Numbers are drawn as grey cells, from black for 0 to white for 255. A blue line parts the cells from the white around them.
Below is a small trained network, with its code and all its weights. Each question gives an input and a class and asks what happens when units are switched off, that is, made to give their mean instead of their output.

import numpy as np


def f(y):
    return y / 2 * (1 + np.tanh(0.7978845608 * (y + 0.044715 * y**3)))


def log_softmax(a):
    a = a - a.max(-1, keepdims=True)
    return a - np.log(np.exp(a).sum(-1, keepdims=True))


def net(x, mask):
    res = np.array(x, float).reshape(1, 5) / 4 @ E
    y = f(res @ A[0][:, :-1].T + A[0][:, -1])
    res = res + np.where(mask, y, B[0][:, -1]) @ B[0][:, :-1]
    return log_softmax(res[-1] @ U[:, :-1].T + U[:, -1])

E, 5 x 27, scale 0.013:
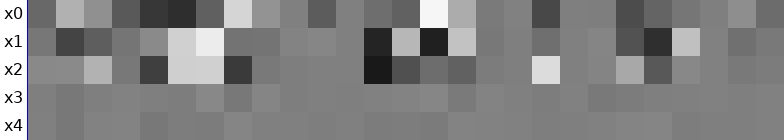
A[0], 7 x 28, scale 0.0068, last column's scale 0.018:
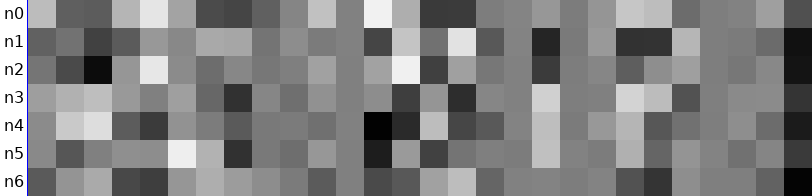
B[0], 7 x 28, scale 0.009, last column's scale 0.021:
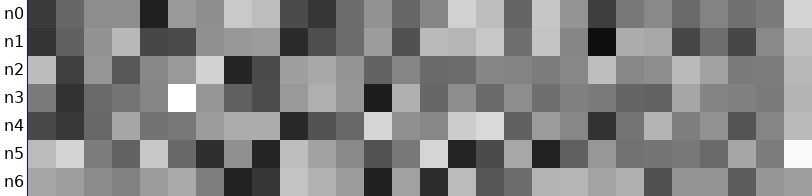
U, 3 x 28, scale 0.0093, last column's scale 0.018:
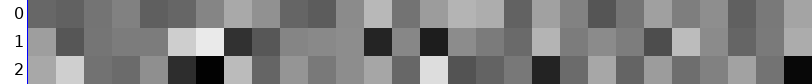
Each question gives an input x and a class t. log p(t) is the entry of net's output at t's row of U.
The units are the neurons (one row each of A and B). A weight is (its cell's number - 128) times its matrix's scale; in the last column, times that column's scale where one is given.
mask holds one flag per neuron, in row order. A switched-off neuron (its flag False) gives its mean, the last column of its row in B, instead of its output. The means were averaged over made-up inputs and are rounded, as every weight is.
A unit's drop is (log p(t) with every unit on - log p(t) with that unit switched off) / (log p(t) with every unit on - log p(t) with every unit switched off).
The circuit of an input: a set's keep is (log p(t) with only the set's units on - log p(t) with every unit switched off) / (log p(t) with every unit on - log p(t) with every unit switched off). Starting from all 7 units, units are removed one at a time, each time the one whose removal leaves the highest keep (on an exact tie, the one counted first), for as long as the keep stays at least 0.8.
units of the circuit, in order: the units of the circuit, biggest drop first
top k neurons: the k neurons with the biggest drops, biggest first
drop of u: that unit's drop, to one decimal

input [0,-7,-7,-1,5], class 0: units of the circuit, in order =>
(n5)
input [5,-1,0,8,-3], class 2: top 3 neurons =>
(n0 n4 n1)
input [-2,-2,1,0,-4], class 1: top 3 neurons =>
(n5 n1 n4)
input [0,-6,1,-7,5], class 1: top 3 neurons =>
(n5 n3 n1)
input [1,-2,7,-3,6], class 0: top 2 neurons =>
(n4 n2)
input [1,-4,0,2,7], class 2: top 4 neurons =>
(n0 n4 n1 n2)
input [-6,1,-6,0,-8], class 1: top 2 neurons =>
(n2 n1)
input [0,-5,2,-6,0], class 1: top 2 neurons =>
(n5 n3)
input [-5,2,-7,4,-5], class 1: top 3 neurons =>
(n2 n1 n4)
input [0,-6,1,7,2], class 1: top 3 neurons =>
(n5 n3 n1)
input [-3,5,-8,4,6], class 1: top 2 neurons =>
(n2 n4)
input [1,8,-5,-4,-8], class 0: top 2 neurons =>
(n1 n3)
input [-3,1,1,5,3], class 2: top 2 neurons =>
(n3 n2)
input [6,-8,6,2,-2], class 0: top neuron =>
(n4)
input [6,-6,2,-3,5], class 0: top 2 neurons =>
(n5 n4)
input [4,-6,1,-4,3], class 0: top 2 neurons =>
(n5 n4)
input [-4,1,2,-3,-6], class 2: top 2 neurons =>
(n5 n2)
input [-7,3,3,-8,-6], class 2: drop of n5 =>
0.8
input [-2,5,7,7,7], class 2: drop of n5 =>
0.7
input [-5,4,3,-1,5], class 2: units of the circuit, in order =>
(n5)
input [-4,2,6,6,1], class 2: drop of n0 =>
0.0
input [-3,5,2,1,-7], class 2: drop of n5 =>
0.4
